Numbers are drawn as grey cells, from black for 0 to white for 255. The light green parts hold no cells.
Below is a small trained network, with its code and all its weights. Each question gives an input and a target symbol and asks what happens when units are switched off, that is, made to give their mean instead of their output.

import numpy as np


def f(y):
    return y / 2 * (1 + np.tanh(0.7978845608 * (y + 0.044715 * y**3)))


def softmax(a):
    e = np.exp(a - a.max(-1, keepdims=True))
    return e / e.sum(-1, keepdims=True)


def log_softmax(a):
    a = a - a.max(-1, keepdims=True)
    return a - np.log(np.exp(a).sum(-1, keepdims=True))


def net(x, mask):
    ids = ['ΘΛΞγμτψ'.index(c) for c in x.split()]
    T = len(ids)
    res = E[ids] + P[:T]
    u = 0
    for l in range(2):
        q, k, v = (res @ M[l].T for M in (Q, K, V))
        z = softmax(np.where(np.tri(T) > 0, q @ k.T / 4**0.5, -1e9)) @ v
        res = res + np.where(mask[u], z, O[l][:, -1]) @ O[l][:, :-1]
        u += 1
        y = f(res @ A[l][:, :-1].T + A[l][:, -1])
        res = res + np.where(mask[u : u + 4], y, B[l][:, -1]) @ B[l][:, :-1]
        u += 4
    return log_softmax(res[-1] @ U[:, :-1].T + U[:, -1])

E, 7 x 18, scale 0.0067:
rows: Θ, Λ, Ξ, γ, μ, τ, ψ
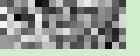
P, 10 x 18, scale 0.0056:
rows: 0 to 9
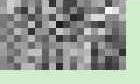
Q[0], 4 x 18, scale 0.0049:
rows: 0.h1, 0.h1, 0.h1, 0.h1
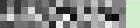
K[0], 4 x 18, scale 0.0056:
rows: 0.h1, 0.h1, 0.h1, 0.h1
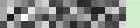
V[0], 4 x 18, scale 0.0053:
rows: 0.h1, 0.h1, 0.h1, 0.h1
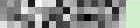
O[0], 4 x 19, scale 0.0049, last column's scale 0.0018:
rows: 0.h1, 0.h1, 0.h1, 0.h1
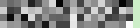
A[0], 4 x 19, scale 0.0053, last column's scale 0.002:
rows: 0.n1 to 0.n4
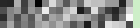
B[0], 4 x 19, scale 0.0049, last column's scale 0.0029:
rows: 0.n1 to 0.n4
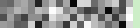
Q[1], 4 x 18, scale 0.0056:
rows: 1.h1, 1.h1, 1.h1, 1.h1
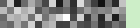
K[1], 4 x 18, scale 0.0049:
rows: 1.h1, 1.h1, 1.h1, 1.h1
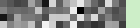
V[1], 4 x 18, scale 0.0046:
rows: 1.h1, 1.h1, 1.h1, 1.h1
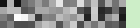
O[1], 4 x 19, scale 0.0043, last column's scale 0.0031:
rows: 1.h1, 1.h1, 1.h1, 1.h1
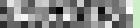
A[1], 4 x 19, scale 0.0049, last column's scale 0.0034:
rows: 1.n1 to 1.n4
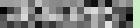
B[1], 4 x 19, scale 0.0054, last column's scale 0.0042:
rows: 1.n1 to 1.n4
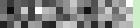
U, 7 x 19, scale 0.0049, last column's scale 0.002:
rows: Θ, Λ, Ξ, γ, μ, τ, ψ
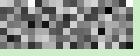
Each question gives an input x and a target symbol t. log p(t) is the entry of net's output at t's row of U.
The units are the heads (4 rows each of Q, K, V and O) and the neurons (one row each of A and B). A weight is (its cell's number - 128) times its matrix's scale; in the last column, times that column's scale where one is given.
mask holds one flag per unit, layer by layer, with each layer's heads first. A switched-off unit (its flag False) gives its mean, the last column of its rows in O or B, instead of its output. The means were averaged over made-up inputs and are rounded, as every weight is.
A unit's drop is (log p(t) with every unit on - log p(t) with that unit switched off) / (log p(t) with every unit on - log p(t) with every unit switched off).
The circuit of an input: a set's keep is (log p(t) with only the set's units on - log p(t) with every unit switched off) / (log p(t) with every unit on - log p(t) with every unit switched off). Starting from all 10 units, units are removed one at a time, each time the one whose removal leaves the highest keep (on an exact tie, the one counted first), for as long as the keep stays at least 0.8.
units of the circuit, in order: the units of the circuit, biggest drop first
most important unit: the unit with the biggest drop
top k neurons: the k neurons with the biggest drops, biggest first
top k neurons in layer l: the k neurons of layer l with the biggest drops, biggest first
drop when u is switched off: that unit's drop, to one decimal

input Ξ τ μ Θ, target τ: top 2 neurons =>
1.n2, 0.n3
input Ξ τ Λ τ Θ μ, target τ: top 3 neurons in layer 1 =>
1.n3, 1.n1, 1.n4
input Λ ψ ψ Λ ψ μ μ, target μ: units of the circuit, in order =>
1.h1, 0.n3
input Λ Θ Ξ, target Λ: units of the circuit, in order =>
0.h1
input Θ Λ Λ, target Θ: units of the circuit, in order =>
0.n4, 0.h1
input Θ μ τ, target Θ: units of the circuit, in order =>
0.n4, 0.h1
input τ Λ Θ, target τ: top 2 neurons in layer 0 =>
0.n3, 0.n1
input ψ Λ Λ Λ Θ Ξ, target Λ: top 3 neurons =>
0.n1, 1.n1, 0.n4
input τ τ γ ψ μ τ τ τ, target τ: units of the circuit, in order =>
0.h1, 1.n2, 1.h1
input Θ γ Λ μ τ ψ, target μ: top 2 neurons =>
0.n2, 0.n3
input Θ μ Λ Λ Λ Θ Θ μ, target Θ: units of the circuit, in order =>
0.n4, 0.h1
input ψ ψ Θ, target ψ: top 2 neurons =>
0.n1, 0.n3
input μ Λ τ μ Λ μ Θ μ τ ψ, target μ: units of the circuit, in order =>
1.h1, 0.h1
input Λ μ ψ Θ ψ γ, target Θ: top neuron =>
0.n4
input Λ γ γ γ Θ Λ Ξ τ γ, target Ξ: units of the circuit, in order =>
0.n3, 1.h1, 0.h1
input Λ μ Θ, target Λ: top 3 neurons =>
1.n4, 0.n3, 0.n2
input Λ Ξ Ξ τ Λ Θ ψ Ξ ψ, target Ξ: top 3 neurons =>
0.n3, 0.n2, 1.n4
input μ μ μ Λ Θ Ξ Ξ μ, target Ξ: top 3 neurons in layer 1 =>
1.n3, 1.n1, 1.n4
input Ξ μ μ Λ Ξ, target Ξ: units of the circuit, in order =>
1.h1, 0.n3
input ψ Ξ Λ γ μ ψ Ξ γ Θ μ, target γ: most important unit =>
0.n1
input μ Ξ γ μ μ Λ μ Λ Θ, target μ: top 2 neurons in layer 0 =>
0.n4, 0.n3
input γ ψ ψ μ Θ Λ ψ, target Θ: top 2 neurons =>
0.n4, 0.n2
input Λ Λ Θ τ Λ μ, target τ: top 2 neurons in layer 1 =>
1.n3, 1.n4
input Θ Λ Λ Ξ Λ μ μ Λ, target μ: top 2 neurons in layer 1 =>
1.n4, 1.n3
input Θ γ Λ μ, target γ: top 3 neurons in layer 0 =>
0.n4, 0.n1, 0.n2
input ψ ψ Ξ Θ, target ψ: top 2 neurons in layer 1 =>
1.n2, 1.n4
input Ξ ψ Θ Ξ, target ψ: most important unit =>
0.n1
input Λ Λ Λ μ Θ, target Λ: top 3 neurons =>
1.n4, 0.n2, 0.n3
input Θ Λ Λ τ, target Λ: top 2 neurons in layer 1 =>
1.n1, 1.n2
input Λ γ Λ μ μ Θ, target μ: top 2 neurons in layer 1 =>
1.n2, 1.n1
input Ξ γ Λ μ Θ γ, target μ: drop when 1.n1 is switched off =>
0.0
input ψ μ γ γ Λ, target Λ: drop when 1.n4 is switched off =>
0.9
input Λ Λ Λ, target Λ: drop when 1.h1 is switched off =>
0.2
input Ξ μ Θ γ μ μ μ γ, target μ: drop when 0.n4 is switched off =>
0.2
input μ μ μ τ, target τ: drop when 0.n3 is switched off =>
0.1
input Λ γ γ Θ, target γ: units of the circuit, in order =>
0.h1
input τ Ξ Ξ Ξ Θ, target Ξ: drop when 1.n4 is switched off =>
0.0
